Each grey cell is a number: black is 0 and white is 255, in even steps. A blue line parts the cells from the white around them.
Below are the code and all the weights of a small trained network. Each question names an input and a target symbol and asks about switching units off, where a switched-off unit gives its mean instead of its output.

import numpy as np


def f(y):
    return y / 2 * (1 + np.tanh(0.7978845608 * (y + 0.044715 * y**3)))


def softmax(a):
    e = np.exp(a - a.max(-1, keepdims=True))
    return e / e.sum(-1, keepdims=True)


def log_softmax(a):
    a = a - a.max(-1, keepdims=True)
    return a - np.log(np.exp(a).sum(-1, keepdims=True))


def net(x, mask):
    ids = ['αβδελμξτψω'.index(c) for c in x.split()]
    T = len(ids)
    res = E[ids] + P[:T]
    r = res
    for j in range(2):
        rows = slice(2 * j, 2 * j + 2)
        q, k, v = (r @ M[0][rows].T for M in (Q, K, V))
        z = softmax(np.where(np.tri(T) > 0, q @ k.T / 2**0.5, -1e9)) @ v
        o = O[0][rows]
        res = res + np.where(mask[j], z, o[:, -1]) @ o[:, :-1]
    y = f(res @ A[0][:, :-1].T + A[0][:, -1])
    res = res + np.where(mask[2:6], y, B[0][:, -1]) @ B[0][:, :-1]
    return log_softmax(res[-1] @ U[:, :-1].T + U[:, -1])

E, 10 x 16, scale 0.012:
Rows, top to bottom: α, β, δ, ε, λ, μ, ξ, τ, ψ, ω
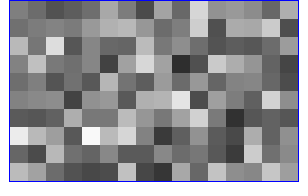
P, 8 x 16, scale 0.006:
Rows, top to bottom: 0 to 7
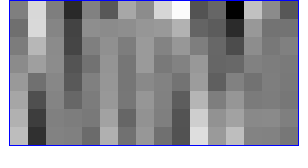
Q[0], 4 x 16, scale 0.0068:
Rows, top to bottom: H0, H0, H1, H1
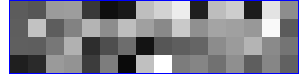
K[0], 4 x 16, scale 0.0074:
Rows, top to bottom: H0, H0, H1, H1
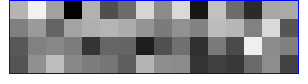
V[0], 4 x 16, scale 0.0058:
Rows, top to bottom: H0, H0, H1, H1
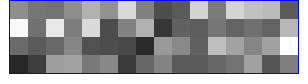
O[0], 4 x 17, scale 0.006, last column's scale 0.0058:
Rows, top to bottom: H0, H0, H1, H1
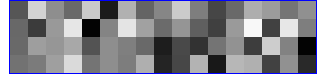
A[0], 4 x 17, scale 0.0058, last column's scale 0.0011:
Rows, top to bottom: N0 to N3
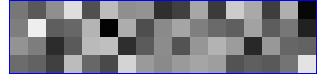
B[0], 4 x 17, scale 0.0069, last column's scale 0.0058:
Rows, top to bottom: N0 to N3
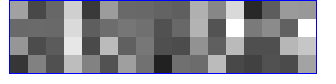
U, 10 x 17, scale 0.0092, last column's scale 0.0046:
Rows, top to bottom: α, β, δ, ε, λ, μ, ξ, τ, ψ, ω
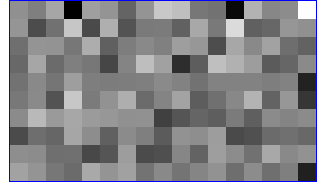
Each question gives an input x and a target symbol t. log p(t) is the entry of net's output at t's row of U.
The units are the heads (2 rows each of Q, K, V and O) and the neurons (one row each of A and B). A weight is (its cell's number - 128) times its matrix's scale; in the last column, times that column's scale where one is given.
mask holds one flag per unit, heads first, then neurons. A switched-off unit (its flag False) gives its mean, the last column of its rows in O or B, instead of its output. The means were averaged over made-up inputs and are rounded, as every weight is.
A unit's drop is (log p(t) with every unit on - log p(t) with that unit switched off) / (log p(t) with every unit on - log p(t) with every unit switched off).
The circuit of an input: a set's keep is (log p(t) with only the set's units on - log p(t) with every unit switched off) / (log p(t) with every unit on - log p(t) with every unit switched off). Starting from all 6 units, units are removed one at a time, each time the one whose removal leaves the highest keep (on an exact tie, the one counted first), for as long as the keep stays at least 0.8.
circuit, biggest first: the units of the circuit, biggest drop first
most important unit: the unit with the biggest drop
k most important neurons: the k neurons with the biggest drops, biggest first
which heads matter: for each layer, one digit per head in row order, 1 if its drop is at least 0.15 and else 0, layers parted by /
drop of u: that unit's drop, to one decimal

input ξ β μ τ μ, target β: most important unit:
H0
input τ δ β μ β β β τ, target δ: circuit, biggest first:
(H0; N1)
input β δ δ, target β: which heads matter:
10
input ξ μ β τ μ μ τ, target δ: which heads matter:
10
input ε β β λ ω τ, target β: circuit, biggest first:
(H0; N2; N1)
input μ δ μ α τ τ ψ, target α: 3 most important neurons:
(N1; N2; N3)
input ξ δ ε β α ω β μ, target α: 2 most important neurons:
(N1; N0)
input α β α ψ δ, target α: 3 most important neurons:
(N1; N2; N3)
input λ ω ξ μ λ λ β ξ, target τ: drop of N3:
0.5
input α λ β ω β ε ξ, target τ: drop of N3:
0.6
